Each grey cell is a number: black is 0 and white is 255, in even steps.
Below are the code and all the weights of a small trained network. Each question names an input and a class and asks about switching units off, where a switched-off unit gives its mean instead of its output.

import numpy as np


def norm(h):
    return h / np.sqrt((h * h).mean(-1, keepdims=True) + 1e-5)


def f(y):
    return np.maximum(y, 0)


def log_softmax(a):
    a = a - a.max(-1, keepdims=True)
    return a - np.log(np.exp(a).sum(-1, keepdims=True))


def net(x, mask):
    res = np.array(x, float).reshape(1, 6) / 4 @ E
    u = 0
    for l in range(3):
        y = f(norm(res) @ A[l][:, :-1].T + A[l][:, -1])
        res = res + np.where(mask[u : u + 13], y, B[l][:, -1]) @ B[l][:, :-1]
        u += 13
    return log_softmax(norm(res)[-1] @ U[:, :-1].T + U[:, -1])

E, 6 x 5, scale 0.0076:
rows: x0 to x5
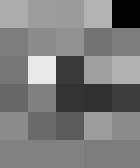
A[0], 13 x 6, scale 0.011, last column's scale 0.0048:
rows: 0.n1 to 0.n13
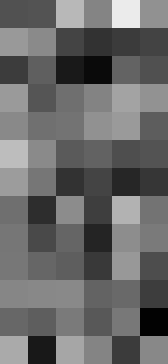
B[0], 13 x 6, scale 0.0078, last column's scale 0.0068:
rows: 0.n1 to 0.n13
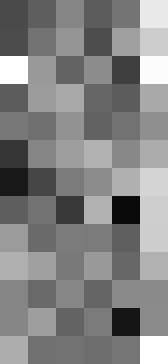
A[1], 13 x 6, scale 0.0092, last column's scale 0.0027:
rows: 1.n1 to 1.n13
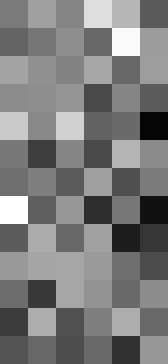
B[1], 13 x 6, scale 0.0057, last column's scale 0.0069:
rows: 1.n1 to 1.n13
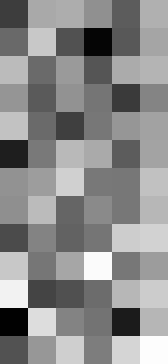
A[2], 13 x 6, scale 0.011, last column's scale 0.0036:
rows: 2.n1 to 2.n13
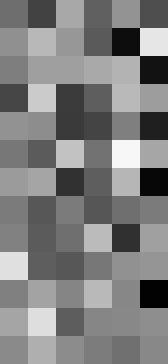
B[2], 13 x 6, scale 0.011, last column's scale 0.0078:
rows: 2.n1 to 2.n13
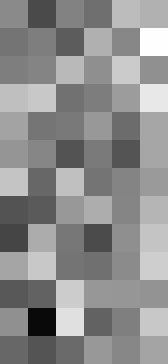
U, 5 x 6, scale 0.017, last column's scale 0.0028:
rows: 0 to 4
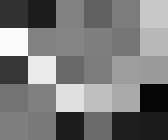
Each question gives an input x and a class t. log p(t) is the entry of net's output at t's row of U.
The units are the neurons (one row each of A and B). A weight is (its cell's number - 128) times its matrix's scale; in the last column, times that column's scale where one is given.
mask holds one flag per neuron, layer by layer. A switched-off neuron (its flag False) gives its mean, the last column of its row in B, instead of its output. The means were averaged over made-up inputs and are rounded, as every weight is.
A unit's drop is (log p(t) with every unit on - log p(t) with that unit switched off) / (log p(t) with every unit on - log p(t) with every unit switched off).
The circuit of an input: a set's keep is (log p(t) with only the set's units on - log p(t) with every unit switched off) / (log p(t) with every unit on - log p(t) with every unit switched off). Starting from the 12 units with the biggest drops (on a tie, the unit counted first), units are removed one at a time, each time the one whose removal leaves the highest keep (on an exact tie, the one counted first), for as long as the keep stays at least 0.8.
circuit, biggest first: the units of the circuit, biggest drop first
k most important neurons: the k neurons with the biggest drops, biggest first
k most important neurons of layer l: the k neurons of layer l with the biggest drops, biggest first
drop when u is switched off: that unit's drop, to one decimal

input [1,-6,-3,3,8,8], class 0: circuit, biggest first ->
0.n7
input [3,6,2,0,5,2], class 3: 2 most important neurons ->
0.n1, 0.n2
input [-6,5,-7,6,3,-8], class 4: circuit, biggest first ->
0.n3, 0.n8
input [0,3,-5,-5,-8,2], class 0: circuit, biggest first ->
0.n1, 2.n4
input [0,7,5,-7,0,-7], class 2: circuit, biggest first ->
0.n3, 1.n2
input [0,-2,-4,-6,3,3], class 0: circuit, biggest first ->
0.n1, 2.n4
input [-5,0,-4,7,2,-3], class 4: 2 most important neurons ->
0.n3, 0.n8
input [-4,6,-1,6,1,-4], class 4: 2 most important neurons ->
0.n3, 0.n8
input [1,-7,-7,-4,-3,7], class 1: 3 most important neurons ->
1.n11, 0.n7, 0.n13
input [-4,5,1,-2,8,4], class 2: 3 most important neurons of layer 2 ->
2.n12, 2.n4, 2.n13
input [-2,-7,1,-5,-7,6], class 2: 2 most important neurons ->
0.n3, 1.n2
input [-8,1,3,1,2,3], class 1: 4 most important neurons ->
0.n3, 0.n7, 0.n10, 0.n2
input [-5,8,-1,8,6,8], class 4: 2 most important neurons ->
0.n3, 0.n8
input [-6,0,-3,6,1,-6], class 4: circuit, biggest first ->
0.n8
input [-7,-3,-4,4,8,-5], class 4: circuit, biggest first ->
0.n3, 0.n8
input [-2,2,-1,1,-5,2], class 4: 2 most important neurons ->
0.n8, 0.n3
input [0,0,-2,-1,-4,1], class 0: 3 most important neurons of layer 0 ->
0.n3, 0.n1, 0.n8
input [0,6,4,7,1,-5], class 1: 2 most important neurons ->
0.n3, 0.n1
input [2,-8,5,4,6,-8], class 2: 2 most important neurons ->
0.n7, 1.n12
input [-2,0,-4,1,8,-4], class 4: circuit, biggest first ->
0.n8
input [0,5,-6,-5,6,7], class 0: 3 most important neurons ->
0.n3, 0.n1, 2.n4
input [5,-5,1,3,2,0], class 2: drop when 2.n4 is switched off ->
0.1
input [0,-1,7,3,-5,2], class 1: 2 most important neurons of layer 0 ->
0.n3, 0.n1
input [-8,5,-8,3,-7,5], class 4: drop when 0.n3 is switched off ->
0.4
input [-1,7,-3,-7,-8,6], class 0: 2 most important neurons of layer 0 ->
0.n3, 0.n1
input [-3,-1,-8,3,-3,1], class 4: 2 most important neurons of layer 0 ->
0.n3, 0.n8
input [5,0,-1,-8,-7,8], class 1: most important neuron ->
1.n5
